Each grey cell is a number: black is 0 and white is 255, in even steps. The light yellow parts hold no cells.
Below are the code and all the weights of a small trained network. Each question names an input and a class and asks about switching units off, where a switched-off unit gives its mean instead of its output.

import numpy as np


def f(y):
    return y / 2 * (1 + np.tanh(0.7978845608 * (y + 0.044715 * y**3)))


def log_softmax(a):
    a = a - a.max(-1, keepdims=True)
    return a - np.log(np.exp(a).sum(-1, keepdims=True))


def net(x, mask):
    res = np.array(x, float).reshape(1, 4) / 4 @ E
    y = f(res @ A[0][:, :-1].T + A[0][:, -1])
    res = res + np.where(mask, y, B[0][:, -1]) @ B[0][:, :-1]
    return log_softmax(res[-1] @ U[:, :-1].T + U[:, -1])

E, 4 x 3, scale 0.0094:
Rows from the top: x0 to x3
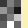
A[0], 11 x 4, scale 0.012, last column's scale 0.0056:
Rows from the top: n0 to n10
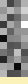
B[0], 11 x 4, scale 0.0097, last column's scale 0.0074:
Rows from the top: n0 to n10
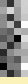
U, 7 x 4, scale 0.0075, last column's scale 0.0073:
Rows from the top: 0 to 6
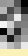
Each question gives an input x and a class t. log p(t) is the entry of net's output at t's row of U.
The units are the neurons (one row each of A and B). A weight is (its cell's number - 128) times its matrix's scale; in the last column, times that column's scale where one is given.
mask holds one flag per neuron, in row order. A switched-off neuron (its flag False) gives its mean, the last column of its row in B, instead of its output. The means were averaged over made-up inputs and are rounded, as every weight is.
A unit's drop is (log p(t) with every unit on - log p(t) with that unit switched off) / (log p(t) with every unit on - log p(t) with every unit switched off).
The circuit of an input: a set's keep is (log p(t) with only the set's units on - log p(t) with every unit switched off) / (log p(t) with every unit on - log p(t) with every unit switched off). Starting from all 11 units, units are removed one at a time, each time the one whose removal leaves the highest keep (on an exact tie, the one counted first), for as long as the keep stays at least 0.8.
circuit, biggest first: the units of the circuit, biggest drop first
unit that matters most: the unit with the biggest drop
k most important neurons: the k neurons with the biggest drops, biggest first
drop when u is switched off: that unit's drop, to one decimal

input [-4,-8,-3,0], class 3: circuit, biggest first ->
n9, n1
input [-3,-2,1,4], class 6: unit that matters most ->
n9
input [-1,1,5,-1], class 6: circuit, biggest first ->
n9, n10
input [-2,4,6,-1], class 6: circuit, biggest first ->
n9, n5
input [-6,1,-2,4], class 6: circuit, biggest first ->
n5, n1
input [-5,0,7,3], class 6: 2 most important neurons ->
n9, n1
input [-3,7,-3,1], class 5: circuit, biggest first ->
n10, n6
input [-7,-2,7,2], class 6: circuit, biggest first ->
n9, n1
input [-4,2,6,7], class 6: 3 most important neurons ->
n9, n1, n7
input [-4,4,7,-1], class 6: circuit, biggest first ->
n9, n5
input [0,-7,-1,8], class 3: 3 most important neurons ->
n9, n1, n7
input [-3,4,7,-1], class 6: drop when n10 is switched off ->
0.2
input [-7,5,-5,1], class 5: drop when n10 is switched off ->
0.1
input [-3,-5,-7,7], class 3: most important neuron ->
n1
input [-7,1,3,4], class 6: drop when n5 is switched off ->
0.1
